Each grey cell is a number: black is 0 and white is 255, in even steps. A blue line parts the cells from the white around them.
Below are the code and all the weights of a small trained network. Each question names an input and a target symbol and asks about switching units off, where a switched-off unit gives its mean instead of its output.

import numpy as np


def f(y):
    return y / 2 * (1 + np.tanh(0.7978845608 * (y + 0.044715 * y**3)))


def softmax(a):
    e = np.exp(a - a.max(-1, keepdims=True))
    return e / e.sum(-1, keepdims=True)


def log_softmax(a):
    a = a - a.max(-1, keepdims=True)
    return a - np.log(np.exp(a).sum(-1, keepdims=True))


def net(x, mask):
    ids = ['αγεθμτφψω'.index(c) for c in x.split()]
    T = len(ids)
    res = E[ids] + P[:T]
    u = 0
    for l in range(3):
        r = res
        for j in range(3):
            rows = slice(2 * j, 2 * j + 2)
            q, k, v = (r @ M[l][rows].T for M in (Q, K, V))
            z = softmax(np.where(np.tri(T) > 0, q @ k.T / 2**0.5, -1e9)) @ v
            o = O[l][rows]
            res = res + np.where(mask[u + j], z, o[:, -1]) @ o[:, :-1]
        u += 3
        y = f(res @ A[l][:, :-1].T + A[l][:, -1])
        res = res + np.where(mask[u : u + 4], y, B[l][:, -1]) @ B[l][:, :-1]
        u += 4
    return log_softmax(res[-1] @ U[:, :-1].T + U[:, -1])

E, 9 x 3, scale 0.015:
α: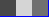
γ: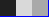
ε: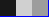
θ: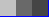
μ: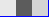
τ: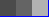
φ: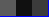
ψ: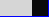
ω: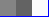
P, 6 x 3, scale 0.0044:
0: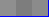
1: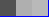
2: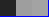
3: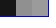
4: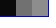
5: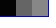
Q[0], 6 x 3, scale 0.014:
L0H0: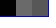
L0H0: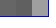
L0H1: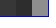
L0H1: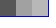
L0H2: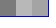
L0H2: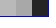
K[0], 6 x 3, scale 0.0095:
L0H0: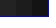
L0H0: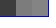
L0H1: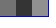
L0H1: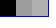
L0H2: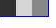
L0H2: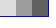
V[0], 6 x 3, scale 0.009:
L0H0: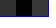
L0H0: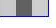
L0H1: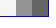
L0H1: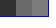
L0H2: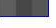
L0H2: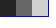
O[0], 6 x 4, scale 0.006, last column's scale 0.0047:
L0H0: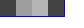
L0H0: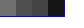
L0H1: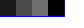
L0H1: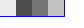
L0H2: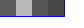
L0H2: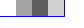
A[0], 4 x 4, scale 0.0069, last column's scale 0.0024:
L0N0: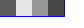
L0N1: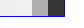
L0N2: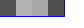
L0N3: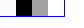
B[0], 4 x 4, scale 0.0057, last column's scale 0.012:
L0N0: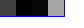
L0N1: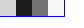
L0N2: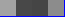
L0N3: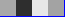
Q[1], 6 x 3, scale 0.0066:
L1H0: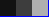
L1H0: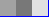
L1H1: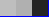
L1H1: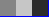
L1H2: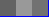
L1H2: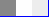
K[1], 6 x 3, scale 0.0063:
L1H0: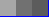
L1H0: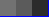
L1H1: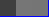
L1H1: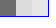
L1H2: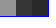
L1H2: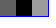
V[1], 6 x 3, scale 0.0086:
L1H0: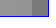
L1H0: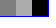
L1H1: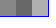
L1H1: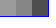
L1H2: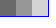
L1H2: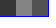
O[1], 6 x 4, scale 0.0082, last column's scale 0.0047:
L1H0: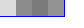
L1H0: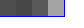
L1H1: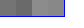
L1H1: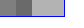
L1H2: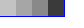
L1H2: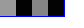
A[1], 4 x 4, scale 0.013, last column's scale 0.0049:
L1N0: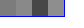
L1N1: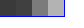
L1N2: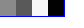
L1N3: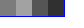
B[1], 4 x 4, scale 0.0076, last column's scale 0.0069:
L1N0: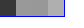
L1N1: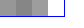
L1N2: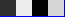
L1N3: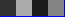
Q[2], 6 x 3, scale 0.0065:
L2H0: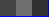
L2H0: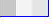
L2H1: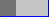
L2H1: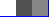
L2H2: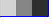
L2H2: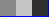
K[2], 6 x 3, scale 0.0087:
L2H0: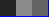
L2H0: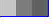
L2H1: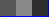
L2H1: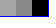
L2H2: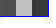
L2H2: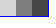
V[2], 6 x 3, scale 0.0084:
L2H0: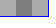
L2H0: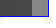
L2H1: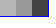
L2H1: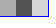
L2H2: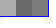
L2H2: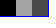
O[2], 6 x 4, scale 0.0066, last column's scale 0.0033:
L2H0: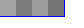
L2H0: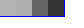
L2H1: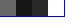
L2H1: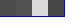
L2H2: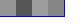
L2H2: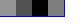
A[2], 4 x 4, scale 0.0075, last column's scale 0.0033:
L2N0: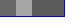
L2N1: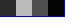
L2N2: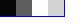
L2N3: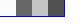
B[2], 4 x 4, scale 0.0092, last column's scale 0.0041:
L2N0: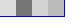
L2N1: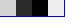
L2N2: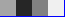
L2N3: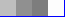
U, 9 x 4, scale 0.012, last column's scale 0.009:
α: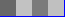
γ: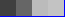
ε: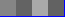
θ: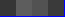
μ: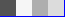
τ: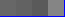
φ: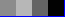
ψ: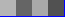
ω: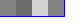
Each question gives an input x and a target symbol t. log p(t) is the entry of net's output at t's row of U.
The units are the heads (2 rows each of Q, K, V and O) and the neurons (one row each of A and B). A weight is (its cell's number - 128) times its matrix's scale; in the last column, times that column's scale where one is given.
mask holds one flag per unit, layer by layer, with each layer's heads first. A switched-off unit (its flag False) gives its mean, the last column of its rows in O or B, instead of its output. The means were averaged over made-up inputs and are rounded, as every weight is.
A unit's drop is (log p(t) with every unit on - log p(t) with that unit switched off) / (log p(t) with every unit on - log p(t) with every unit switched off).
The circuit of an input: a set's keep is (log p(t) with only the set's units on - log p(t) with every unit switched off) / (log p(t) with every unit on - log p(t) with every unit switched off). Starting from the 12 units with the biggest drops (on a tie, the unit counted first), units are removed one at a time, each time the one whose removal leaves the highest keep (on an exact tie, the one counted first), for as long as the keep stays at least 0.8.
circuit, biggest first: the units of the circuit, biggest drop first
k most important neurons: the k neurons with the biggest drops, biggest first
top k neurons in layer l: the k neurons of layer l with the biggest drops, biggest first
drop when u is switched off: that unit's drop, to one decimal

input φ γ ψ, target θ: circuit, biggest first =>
[L0H1, L0H2]
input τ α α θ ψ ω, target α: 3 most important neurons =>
[L1N2, L0N0, L2N2]
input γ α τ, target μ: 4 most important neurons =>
[L0N3, L1N2, L0N0, L2N1]
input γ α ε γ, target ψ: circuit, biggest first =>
[L0H1, L0N1, L0H2]
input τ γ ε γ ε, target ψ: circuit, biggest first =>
[L0H1, L1N2]
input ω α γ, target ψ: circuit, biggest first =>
[L0N1, L0H1, L0H2]
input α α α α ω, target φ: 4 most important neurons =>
[L1N2, L0N3, L2N1, L0N0]
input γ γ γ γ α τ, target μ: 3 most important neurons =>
[L1N2, L0N3, L0N0]
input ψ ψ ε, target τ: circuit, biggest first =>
[L1H0, L2H2, L0H1]
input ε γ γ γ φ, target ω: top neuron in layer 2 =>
[L2N2]
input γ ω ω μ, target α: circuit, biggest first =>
[L1N2, L0N3]
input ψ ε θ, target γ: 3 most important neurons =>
[L1N2, L1N1, L0N0]
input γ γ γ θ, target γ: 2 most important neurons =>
[L1N2, L0N1]
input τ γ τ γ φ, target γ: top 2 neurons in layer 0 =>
[L0N1, L0N3]
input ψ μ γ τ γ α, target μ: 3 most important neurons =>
[L2N1, L0N3, L2N2]
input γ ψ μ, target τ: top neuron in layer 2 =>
[L2N1]
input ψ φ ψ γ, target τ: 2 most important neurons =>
[L0N1, L0N0]
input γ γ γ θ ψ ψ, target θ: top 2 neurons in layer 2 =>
[L2N1, L2N3]
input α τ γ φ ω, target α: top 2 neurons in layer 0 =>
[L0N3, L0N0]
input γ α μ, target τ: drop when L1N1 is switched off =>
0.1
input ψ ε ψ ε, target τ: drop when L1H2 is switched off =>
-0.1
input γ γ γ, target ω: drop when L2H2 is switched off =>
0.4
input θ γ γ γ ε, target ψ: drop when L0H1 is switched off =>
1.0
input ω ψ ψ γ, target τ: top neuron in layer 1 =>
[L1N1]
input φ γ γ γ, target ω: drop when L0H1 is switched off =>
0.2
